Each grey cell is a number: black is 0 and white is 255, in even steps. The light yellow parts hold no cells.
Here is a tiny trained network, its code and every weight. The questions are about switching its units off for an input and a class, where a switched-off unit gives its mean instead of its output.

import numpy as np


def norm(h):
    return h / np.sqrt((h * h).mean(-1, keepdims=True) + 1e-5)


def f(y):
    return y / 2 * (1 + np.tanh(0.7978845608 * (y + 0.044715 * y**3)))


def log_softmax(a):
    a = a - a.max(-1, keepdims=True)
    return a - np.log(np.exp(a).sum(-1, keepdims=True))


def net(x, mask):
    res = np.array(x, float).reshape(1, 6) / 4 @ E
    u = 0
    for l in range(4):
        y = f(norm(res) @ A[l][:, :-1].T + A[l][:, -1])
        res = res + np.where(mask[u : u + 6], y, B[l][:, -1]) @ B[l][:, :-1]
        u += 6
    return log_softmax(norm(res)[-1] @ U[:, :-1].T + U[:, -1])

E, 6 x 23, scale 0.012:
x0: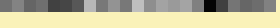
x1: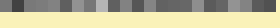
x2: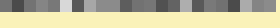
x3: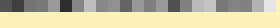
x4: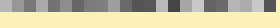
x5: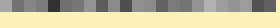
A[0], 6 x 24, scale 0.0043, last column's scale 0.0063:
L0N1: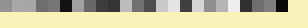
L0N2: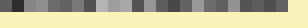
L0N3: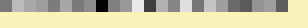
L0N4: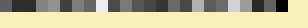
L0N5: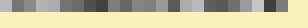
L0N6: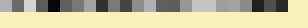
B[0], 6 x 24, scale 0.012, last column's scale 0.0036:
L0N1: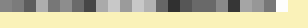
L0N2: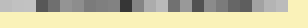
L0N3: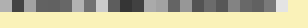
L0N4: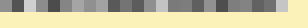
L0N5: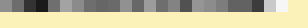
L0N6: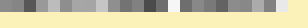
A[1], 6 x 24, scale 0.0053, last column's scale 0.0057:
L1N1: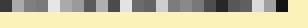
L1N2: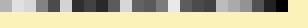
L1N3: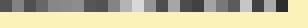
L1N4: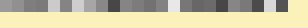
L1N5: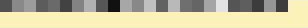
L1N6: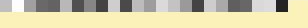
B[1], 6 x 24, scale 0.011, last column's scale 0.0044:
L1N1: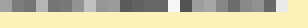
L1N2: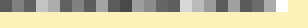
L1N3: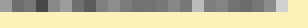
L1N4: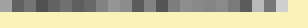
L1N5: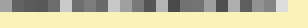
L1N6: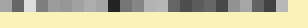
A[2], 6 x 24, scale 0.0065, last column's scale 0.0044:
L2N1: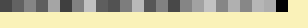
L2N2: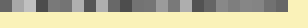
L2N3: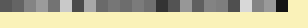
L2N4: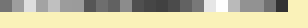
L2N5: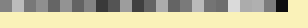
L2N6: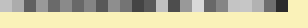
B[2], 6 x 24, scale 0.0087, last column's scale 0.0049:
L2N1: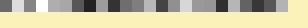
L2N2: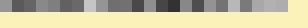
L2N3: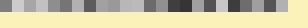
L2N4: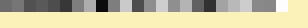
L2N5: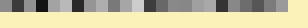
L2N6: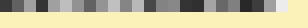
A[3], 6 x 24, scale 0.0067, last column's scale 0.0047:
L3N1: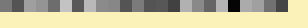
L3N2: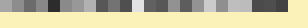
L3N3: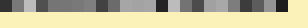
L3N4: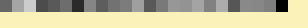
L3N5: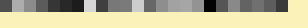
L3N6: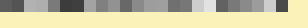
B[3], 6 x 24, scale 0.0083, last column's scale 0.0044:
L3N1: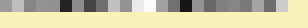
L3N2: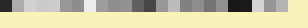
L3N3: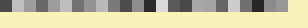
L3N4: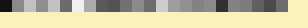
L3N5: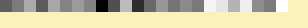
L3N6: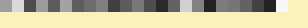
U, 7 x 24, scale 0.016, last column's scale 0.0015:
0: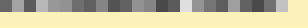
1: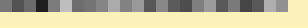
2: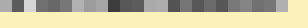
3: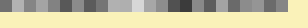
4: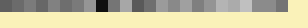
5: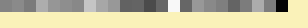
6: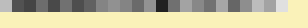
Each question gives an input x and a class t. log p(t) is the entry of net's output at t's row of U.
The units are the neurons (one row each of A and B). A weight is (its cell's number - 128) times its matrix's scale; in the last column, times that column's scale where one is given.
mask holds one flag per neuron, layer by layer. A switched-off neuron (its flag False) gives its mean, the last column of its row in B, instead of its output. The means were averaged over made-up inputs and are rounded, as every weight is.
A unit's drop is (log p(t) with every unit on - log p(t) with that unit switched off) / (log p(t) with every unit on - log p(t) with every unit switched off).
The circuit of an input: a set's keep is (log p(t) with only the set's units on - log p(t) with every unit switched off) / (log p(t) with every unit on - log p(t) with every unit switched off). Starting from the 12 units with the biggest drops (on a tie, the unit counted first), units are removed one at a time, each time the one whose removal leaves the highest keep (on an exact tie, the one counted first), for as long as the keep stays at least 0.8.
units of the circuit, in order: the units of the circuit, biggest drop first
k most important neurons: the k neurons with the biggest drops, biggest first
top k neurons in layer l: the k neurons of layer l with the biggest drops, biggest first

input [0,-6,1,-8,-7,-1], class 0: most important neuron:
[L1N2]
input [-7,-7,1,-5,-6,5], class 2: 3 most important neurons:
[L1N6, L0N3, L3N5]
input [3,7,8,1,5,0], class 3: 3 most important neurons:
[L3N1, L2N3, L0N3]
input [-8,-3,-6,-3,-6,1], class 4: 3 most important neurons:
[L2N4, L0N5, L2N6]
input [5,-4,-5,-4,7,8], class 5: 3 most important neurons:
[L0N6, L3N2, L1N5]
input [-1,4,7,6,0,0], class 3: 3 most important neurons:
[L2N3, L3N1, L1N2]
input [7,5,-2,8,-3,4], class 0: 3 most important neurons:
[L2N1, L3N6, L2N4]
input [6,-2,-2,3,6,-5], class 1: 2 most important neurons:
[L2N6, L2N4]
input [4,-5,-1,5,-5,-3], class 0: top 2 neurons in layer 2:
[L2N1, L2N6]
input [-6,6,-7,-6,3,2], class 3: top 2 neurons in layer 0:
[L0N1, L0N3]
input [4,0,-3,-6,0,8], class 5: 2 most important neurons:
[L0N6, L3N2]
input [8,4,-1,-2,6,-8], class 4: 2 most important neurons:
[L3N5, L0N6]
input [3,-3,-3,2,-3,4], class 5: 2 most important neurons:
[L0N6, L0N5]
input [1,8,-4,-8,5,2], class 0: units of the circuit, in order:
[L1N2]
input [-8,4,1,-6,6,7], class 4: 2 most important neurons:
[L2N4, L1N1]
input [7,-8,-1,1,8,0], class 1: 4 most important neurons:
[L2N6, L0N2, L0N5, L2N5]
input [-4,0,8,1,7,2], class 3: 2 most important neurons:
[L2N3, L3N1]
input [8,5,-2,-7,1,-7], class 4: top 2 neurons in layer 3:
[L3N5, L3N6]
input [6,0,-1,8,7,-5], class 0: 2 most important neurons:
[L2N1, L3N6]
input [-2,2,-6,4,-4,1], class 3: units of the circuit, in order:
[L0N1]
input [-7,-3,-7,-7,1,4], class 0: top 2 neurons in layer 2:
[L2N3, L2N6]
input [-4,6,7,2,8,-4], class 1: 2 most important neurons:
[L2N6, L0N1]
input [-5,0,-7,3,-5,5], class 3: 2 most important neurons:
[L0N1, L0N5]
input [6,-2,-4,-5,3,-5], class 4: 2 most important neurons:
[L3N5, L0N6]
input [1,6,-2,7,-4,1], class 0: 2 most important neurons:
[L3N6, L2N1]
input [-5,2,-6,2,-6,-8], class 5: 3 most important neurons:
[L1N1, L0N5, L2N6]
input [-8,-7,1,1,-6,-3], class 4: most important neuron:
[L2N4]
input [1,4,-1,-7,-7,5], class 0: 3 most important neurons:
[L1N2, L0N5, L2N6]
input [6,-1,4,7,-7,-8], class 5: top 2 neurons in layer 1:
[L1N1, L1N2]
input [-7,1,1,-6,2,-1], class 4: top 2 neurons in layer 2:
[L2N4, L2N1]
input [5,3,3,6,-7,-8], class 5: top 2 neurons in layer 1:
[L1N1, L1N2]
